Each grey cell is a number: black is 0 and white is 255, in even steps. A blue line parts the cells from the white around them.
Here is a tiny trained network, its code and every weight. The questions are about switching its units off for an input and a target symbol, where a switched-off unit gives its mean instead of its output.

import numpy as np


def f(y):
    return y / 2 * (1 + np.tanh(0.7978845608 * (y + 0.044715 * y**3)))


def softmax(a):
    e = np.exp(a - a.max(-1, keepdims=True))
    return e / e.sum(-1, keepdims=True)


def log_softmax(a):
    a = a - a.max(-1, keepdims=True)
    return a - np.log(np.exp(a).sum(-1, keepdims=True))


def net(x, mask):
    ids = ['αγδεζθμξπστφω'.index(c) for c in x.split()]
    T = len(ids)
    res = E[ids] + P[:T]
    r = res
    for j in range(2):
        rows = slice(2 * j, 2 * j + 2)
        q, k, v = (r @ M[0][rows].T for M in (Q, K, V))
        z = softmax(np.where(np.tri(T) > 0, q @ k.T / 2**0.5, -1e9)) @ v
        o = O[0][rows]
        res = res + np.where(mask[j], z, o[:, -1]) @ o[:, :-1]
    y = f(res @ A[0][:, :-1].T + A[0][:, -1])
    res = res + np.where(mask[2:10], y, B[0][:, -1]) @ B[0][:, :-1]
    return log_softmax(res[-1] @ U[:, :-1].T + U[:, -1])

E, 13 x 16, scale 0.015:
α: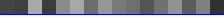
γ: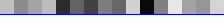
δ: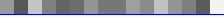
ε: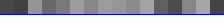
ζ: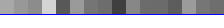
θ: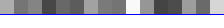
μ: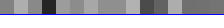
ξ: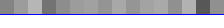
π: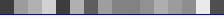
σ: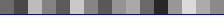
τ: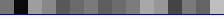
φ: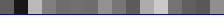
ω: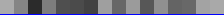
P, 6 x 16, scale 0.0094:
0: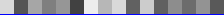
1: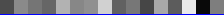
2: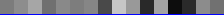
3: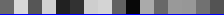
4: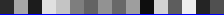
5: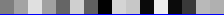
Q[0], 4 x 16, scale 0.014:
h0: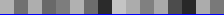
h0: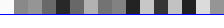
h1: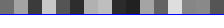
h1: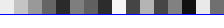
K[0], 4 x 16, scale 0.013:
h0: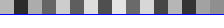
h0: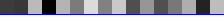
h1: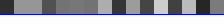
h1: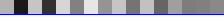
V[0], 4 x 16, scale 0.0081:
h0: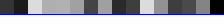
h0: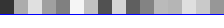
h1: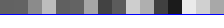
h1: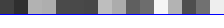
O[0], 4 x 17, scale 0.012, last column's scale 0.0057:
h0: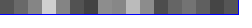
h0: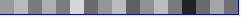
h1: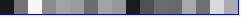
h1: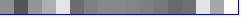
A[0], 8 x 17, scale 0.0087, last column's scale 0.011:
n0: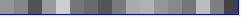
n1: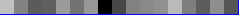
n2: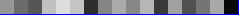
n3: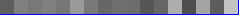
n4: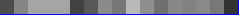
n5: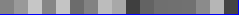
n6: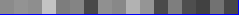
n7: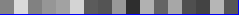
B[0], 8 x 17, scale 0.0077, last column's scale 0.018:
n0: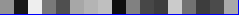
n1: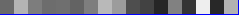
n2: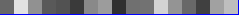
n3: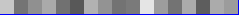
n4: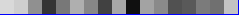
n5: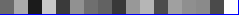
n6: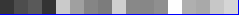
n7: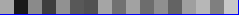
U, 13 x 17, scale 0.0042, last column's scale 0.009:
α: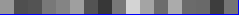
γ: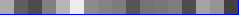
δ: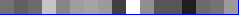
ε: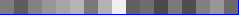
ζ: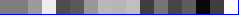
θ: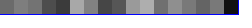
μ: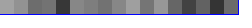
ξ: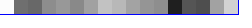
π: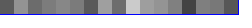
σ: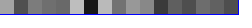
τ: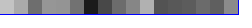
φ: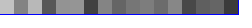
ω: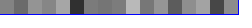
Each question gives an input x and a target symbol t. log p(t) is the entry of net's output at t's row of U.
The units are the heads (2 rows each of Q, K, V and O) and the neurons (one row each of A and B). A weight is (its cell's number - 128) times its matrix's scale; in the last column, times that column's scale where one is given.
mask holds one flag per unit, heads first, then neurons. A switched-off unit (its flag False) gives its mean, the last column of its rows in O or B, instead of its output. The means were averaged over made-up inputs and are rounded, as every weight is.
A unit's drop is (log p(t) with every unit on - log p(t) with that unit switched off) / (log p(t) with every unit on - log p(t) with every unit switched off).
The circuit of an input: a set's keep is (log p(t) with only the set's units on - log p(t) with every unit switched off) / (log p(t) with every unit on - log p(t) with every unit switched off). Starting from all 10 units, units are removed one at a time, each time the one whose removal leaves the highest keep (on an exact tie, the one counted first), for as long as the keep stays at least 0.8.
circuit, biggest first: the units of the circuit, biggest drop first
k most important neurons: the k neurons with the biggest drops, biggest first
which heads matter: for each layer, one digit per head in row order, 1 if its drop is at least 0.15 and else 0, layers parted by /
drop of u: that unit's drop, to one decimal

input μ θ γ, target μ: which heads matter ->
11
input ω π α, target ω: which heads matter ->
10
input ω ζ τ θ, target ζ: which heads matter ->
01
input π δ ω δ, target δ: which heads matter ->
01
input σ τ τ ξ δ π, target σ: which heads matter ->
11
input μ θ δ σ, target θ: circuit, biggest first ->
(h1 h0)
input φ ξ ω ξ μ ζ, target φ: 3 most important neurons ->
(n4 n0 n2)
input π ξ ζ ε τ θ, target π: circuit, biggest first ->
(h0 n2 n6)
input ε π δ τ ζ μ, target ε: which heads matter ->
11
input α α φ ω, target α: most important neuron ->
(n6)
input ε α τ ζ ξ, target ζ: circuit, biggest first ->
(h1 n6)
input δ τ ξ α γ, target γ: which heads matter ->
10
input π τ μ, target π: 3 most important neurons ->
(n2 n6 n5)
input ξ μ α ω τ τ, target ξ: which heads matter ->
11
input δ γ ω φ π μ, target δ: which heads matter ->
01
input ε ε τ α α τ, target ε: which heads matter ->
11
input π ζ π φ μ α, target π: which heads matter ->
10
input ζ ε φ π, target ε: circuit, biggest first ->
(h0 n6 n5)
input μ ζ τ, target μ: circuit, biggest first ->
(h1 n1)
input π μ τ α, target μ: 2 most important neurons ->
(n1 n6)
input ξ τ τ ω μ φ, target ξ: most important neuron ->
(n5)
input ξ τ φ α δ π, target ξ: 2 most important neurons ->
(n5 n3)
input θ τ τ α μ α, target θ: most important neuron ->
(n5)
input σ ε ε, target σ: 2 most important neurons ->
(n7 n5)
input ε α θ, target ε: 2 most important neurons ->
(n6 n5)
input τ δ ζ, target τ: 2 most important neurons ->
(n4 n5)
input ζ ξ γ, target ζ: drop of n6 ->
0.1
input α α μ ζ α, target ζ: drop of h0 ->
0.1
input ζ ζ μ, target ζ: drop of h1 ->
0.4
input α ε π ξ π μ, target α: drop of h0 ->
1.3
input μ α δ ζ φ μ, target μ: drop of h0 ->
0.1
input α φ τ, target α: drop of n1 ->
0.0
